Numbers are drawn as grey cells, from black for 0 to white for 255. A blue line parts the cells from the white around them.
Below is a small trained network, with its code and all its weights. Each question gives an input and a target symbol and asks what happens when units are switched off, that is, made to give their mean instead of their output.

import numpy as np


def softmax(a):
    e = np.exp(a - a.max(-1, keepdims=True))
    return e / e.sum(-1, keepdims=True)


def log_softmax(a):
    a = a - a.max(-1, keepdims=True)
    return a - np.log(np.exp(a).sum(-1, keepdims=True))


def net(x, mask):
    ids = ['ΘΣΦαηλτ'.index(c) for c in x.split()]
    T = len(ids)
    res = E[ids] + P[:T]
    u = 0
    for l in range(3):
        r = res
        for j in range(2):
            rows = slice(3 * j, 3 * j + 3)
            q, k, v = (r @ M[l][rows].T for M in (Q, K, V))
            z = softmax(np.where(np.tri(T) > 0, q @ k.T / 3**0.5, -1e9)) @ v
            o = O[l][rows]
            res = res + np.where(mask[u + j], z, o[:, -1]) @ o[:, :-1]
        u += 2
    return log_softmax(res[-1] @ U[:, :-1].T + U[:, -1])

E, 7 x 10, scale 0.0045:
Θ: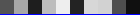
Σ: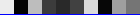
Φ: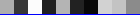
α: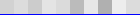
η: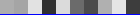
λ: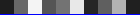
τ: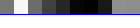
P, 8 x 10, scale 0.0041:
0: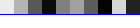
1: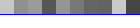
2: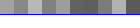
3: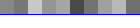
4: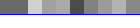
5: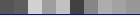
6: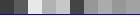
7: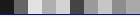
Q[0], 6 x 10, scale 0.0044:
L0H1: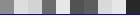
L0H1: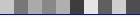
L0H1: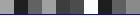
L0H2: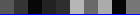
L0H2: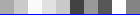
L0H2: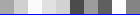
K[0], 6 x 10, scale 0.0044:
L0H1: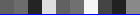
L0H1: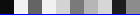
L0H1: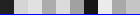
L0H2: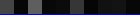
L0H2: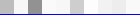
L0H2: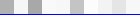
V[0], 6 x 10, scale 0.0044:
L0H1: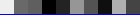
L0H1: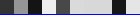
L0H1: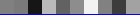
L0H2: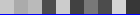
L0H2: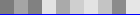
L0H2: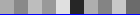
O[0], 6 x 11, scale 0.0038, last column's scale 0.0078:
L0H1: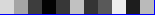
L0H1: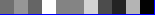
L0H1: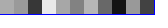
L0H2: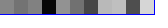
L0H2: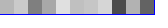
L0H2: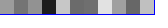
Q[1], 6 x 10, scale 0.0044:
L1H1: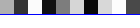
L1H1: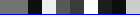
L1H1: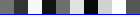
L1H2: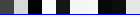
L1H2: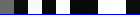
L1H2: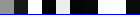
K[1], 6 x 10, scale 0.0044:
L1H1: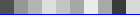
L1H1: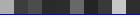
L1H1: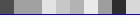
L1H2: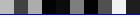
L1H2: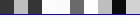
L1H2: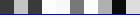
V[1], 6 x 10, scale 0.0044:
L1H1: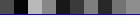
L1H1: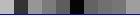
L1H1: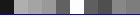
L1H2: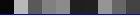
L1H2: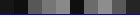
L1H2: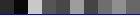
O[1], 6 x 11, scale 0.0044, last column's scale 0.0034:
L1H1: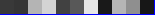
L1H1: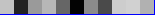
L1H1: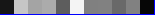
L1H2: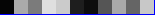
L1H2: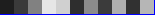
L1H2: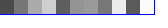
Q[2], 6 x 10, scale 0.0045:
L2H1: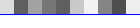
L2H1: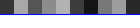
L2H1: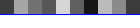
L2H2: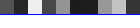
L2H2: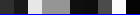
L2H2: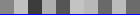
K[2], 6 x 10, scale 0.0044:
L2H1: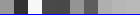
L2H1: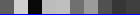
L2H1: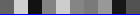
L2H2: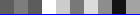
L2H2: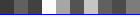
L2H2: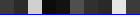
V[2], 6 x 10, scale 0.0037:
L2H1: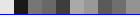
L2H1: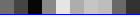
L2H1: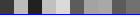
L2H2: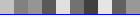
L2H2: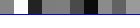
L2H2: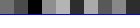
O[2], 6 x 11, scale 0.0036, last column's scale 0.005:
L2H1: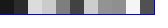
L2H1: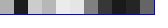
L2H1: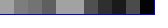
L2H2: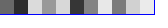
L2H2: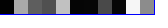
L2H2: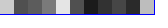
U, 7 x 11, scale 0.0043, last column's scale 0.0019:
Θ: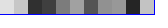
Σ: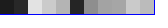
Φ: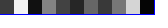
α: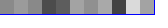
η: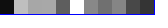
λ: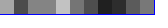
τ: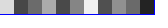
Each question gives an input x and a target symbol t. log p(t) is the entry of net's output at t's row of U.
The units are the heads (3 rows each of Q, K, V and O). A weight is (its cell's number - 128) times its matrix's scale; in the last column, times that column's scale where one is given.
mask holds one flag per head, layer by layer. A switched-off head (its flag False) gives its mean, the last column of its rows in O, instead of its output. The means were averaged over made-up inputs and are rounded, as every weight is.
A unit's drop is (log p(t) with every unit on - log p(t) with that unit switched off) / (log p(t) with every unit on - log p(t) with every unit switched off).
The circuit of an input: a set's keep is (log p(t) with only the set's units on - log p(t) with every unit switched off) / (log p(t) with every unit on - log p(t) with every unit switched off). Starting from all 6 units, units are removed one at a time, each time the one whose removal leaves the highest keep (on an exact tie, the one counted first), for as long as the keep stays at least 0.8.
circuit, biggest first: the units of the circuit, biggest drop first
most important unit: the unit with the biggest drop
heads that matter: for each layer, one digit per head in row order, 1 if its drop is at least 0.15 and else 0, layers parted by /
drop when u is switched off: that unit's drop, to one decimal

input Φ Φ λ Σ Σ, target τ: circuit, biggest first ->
[L2H2, L1H1, L1H2]
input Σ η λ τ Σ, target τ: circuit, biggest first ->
[L2H2, L1H1, L0H1, L1H2]
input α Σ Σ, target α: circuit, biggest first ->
[L1H2, L2H2, L0H2, L1H1]
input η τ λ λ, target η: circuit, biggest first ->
[L1H1, L2H2, L1H2]
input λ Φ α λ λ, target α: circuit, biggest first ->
[L1H2, L0H2, L2H2]
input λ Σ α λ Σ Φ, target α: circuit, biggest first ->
[L1H2, L0H2, L2H2]
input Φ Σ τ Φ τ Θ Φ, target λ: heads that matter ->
00 / 01 / 11
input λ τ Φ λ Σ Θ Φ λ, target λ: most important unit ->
L2H1
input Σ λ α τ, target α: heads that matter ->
01 / 01 / 01
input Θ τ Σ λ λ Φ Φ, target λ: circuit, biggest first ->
[L2H1, L0H1, L1H2, L2H2]
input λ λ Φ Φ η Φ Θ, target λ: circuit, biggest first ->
[L2H1, L1H2, L2H2]
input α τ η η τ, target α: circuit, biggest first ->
[L1H2, L2H2, L0H2, L1H1]
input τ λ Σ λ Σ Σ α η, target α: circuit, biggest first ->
[L1H2, L0H2, L2H2]
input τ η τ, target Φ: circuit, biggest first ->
[L2H1, L2H2, L1H2, L0H2]
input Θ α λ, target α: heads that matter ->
11 / 01 / 01
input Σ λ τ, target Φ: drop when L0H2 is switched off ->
0.2
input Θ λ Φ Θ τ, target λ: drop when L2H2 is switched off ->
0.2
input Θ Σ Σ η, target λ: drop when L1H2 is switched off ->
0.3
